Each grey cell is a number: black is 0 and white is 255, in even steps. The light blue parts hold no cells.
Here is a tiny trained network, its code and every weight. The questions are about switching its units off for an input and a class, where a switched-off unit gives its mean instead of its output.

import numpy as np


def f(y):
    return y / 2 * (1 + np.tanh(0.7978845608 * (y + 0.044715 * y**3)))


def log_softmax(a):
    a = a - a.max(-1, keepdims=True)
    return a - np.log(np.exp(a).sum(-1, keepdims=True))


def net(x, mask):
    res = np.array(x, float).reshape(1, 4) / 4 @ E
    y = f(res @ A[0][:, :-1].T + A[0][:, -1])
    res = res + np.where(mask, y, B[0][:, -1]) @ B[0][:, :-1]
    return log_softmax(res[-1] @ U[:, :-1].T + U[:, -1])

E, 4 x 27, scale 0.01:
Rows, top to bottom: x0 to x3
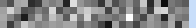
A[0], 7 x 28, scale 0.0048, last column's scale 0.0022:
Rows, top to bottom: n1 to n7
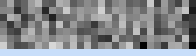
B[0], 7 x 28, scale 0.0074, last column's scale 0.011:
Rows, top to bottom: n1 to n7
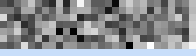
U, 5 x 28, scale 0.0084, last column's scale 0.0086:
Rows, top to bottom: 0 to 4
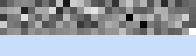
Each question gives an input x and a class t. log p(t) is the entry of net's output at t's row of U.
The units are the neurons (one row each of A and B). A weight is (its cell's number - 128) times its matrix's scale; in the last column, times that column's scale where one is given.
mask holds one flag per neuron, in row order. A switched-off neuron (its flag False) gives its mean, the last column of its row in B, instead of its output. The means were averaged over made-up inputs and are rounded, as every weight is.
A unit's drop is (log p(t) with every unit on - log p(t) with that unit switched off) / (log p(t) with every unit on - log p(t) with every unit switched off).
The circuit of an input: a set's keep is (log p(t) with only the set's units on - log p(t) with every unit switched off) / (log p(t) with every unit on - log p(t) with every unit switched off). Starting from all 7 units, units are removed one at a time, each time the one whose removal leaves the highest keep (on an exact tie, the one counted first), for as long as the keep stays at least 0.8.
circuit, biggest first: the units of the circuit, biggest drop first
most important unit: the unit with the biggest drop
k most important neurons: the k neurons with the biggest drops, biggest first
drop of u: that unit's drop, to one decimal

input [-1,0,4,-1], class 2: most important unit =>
n7
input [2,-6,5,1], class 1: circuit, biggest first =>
(n4 n5)
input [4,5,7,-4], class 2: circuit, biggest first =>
(n7 n4)
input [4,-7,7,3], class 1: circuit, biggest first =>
(n4 n5)
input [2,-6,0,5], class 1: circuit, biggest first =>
(n5 n4)
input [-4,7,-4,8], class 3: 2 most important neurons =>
(n6 n5)
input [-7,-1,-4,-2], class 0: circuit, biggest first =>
(n1 n2)
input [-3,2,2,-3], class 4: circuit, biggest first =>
(n6 n5)
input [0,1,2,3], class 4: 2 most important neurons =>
(n3 n5)
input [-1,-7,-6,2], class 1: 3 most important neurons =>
(n5 n7 n4)
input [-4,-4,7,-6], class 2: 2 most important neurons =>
(n7 n6)
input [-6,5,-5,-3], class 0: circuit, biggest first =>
(n2 n1 n5)
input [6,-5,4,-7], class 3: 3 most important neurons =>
(n3 n1 n2)
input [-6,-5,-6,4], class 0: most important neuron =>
(n1)
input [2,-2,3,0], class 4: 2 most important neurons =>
(n1 n2)
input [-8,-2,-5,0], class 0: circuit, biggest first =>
(n1 n2)
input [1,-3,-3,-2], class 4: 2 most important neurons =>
(n7 n6)
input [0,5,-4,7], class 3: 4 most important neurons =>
(n6 n7 n5 n4)
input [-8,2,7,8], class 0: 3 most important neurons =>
(n1 n2 n3)
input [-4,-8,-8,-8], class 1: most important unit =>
n5
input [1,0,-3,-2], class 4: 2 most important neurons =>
(n7 n6)
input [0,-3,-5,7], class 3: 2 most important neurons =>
(n6 n7)
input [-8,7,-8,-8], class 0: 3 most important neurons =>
(n2 n1 n7)
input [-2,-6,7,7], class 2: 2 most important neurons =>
(n7 n3)
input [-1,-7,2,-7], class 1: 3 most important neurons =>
(n5 n4 n6)
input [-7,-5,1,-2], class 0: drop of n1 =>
0.9
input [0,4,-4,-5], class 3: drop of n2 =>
0.0
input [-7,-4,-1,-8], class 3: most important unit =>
n3
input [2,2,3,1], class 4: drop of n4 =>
0.3
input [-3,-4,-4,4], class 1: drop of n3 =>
0.2
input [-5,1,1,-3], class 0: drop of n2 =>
0.1
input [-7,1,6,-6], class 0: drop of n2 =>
0.5
